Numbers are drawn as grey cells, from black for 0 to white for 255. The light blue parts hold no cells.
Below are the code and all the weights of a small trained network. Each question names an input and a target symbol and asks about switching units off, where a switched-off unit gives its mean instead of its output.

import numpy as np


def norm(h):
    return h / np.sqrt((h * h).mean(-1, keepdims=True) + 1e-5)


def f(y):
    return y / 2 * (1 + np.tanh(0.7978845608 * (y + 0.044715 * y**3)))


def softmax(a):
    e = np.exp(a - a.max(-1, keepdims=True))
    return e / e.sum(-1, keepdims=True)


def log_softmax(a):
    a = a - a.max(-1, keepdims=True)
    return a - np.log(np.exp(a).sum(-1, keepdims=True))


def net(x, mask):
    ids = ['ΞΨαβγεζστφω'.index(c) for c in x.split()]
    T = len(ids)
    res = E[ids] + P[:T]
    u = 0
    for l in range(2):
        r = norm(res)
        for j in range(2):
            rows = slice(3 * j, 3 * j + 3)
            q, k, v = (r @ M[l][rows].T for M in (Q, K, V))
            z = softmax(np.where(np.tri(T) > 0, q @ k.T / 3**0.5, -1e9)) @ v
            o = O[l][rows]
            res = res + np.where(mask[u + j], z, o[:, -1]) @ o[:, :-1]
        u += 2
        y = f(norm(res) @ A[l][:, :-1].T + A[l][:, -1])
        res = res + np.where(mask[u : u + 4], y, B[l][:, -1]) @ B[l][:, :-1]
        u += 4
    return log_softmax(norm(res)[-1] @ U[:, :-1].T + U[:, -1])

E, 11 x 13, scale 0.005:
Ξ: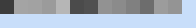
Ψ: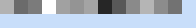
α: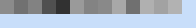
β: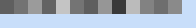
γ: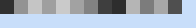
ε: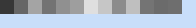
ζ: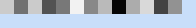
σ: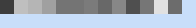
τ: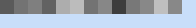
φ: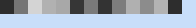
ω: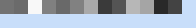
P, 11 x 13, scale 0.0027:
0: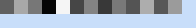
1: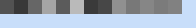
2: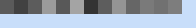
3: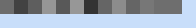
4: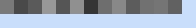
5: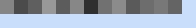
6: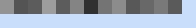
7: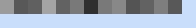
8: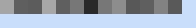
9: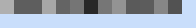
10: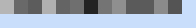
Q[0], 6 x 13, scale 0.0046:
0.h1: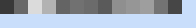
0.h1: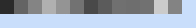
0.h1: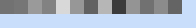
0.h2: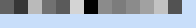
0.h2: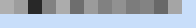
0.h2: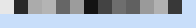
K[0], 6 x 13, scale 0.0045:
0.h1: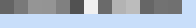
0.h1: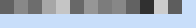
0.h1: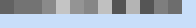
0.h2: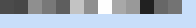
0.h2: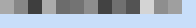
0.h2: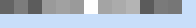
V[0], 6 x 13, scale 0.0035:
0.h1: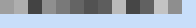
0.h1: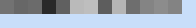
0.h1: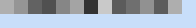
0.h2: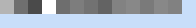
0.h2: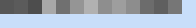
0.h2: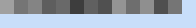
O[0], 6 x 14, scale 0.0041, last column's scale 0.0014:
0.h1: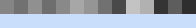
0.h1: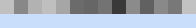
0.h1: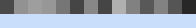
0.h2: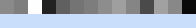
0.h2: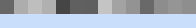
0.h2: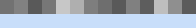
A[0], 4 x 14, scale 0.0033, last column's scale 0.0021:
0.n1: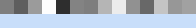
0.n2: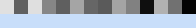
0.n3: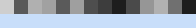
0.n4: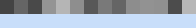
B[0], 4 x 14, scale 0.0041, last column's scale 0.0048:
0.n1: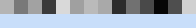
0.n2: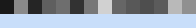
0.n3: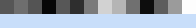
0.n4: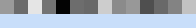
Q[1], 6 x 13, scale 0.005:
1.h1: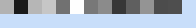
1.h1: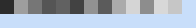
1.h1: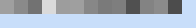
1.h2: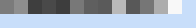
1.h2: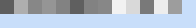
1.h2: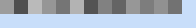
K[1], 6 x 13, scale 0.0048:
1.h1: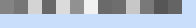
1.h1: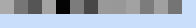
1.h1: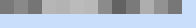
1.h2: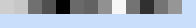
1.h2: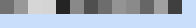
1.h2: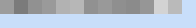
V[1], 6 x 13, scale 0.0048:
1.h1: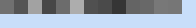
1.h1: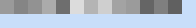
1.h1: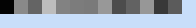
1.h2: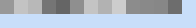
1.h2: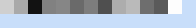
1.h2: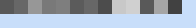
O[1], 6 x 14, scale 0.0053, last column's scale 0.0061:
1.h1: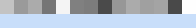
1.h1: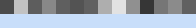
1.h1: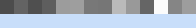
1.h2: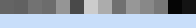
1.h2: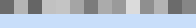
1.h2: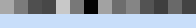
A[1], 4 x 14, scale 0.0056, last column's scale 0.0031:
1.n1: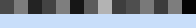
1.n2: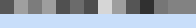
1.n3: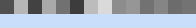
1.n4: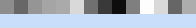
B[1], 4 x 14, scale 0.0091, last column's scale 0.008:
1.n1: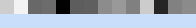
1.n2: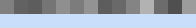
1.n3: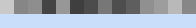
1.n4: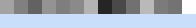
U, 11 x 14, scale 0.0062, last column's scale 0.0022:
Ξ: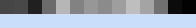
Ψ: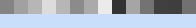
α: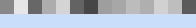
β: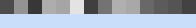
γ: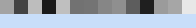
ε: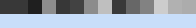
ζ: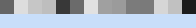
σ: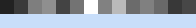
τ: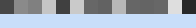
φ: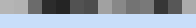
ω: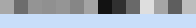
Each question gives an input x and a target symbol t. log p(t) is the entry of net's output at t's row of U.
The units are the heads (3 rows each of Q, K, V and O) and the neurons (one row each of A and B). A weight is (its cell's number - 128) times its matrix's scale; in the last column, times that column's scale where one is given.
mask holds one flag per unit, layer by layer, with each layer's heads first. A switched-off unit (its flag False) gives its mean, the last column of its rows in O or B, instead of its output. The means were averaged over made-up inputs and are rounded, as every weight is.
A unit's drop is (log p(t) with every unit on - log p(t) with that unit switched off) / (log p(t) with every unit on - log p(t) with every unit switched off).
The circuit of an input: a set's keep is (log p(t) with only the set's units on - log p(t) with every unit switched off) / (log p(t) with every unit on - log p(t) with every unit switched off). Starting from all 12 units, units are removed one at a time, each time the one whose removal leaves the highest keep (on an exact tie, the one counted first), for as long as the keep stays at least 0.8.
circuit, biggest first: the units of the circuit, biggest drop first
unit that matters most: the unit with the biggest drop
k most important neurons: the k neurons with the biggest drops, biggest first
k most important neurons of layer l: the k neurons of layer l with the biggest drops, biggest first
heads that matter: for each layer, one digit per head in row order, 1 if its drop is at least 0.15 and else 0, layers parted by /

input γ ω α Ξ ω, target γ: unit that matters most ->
0.n3
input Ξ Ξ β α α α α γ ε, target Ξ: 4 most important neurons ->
[1.n2, 0.n1, 0.n3, 1.n4]
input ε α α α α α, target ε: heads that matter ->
01 / 10
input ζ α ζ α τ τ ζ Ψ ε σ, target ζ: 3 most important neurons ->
[0.n1, 1.n4, 0.n3]
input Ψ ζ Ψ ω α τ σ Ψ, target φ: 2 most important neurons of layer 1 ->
[1.n1, 1.n4]
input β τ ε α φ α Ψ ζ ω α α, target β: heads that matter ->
11 / 11
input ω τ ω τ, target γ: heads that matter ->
00 / 01
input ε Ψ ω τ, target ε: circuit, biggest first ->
[1.h1, 0.h2]
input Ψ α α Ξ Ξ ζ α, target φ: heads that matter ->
11 / 00
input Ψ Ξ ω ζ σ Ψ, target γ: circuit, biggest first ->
[0.h2, 0.n3, 1.n4]
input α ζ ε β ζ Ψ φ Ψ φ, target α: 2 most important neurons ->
[0.n1, 1.n4]
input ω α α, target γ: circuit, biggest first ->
[0.h1, 0.n3, 1.n4]
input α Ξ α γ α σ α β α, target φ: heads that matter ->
10 / 00
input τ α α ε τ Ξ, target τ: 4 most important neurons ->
[0.n3, 0.n1, 1.n4, 0.n4]
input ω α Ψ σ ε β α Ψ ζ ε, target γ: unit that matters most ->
0.n1
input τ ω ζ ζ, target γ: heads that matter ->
10 / 00
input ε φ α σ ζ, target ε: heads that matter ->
01 / 10
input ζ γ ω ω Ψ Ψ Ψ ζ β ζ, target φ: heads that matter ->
11 / 11
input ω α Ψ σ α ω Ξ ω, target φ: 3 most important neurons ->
[0.n3, 0.n2, 1.n1]
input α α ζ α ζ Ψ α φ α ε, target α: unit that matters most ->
0.h2
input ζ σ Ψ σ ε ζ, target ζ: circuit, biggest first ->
[1.h2, 0.h2, 1.h1, 1.n4]
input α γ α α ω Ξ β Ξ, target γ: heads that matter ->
11 / 01
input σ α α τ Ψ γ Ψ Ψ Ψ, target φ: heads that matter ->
01 / 00
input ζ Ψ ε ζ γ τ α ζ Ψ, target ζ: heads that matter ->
01 / 11
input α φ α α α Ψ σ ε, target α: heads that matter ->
01 / 11
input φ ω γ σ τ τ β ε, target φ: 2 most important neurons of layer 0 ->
[0.n1, 0.n4]
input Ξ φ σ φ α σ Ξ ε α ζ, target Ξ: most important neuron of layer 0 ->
[0.n1]
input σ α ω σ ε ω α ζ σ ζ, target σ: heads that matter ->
11 / 11
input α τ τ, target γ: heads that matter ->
11 / 01
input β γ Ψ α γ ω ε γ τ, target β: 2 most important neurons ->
[0.n1, 0.n3]
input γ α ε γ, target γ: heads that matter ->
00 / 11
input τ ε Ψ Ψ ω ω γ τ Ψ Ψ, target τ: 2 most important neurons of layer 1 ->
[1.n4, 1.n3]
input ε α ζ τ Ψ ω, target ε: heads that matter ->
01 / 10
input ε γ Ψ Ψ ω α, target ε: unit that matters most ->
1.h1
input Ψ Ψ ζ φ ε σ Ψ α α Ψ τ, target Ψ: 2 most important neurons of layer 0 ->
[0.n1, 0.n2]
